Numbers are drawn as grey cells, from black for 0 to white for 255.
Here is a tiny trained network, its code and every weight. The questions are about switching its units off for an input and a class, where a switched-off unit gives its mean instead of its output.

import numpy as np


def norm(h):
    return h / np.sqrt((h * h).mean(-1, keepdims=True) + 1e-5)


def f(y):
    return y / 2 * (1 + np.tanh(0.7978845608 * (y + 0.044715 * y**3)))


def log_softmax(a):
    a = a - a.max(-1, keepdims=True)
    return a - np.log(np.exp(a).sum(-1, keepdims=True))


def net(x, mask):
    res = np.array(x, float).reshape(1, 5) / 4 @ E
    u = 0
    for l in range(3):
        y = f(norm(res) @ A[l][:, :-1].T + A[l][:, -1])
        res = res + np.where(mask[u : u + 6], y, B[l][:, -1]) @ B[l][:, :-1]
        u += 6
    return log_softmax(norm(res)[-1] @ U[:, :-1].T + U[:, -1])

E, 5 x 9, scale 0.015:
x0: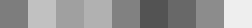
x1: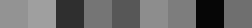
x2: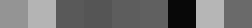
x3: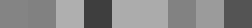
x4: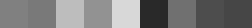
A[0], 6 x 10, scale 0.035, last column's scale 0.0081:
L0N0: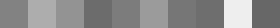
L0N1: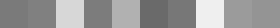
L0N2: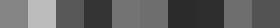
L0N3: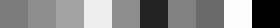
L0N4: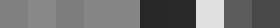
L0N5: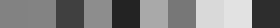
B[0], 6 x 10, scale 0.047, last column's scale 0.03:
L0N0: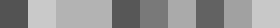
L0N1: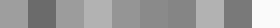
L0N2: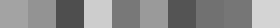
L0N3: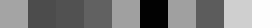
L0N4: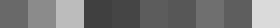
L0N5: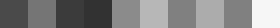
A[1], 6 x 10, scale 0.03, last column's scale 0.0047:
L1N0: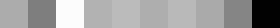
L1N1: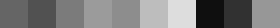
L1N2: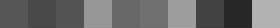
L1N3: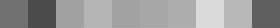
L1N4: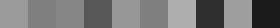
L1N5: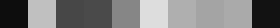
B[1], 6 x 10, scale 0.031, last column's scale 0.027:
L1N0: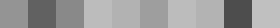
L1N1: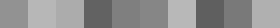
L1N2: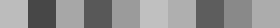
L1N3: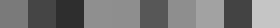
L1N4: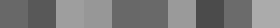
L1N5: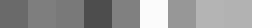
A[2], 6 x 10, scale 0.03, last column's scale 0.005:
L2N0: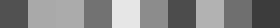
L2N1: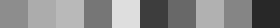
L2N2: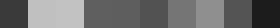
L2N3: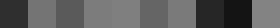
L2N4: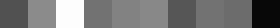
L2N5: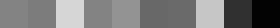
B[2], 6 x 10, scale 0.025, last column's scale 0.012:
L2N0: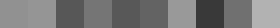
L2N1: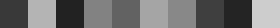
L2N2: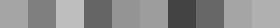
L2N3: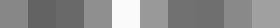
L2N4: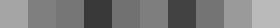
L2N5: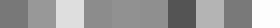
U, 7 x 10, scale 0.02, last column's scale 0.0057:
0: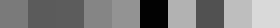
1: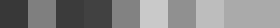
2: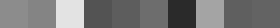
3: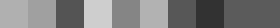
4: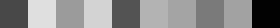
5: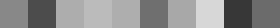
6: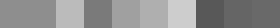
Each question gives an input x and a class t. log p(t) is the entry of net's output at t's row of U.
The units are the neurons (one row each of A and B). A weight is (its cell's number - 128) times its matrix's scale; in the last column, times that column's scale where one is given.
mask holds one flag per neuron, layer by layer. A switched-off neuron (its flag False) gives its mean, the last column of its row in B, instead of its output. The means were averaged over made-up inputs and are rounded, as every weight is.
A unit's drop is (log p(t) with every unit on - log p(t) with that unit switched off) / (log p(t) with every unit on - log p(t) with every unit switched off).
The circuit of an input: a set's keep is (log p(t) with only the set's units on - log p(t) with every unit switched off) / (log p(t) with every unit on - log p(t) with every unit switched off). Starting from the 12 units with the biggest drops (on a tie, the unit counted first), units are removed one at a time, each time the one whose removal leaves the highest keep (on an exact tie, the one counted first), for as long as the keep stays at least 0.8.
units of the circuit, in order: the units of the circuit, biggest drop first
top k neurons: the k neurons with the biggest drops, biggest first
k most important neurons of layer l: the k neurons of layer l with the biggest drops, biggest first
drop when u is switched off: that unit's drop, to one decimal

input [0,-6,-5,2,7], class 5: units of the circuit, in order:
[L0N1]
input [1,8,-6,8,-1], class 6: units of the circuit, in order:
[L0N3; L0N5]
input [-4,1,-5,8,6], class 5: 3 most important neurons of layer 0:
[L0N5; L0N3; L0N4]
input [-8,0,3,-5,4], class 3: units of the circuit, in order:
[L0N2; L0N5]
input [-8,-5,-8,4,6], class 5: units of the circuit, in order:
[L0N5; L0N3]
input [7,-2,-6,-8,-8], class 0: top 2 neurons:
[L0N3; L1N4]
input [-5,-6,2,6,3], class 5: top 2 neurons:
[L0N1; L1N0]
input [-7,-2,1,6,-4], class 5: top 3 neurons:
[L0N5; L0N4; L0N3]
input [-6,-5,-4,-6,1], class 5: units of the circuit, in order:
[L0N5; L0N3]
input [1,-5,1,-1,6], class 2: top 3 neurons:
[L0N4; L0N1; L2N5]
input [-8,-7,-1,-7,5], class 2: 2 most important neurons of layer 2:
[L2N5; L2N4]
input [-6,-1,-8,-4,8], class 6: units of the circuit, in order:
[L0N3; L0N1; L0N5]
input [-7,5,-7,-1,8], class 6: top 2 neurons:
[L0N3; L0N1]
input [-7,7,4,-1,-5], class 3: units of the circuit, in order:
[L0N2]
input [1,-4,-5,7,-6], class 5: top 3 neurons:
[L0N1; L1N0; L1N3]
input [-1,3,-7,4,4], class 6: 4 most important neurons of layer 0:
[L0N3; L0N1; L0N5; L0N4]
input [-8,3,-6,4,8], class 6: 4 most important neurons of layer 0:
[L0N3; L0N1; L0N5; L0N4]
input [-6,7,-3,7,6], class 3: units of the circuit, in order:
[L0N5; L0N2]
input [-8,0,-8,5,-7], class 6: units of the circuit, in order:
[L0N3; L0N5]
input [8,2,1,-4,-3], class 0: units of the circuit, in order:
[L0N3]
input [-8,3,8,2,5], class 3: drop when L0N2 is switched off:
0.6
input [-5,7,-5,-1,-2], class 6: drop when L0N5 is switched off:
0.9
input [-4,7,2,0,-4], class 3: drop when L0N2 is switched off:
0.8
